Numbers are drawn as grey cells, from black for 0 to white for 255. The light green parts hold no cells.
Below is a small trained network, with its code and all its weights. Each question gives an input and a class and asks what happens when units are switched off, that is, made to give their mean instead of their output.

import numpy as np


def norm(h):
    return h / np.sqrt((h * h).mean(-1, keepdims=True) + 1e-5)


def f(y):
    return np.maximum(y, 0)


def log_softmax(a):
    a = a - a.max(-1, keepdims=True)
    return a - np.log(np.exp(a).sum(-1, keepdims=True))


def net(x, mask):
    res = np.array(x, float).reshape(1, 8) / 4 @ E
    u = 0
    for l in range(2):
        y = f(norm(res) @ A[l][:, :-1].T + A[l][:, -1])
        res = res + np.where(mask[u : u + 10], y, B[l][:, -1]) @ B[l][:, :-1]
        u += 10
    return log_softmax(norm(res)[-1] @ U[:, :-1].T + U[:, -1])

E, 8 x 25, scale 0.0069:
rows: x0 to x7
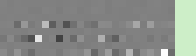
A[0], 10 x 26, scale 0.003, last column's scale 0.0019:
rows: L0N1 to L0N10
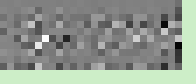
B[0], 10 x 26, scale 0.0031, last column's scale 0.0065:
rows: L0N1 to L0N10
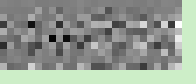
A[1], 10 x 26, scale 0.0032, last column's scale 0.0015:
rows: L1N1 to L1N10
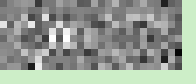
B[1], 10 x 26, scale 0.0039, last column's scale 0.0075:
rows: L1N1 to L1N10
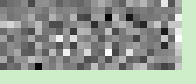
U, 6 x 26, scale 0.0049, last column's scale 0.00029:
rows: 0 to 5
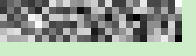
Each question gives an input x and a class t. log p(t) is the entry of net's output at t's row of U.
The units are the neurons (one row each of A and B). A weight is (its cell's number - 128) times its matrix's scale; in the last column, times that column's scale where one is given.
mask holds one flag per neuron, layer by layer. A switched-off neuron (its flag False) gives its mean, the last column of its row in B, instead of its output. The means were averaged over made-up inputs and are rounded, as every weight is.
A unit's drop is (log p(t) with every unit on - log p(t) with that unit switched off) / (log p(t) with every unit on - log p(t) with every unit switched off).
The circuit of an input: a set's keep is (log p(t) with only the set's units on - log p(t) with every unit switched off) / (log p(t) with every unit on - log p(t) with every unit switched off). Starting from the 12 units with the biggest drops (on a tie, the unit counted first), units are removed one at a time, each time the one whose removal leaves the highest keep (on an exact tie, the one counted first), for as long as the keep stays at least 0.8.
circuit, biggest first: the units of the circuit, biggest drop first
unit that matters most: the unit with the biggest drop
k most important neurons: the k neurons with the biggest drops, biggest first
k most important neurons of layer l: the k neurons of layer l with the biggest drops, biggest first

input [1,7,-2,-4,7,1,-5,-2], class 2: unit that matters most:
L0N10
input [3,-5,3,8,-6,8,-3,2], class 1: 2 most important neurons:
L0N7, L1N10
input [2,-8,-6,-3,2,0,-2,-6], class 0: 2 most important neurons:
L0N4, L1N3
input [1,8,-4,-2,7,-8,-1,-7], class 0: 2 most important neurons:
L0N6, L0N4
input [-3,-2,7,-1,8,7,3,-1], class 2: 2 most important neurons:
L0N10, L0N4
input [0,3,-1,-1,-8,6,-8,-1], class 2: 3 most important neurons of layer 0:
L0N10, L0N4, L0N6
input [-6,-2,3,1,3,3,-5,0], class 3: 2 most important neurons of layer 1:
L1N6, L1N3
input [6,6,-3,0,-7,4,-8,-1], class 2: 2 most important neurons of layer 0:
L0N6, L0N10
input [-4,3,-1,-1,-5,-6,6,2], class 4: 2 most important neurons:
L0N6, L1N4
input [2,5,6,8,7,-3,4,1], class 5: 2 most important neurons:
L0N4, L0N7
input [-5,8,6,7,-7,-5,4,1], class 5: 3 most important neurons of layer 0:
L0N7, L0N4, L0N5
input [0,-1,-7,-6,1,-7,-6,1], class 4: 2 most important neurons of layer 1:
L1N4, L1N10
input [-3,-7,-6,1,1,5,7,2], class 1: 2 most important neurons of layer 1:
L1N8, L1N5
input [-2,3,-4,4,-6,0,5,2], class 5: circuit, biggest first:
L0N4
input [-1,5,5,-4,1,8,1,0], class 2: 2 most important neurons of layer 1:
L1N9, L1N8
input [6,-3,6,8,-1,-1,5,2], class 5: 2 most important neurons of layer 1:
L1N3, L1N5
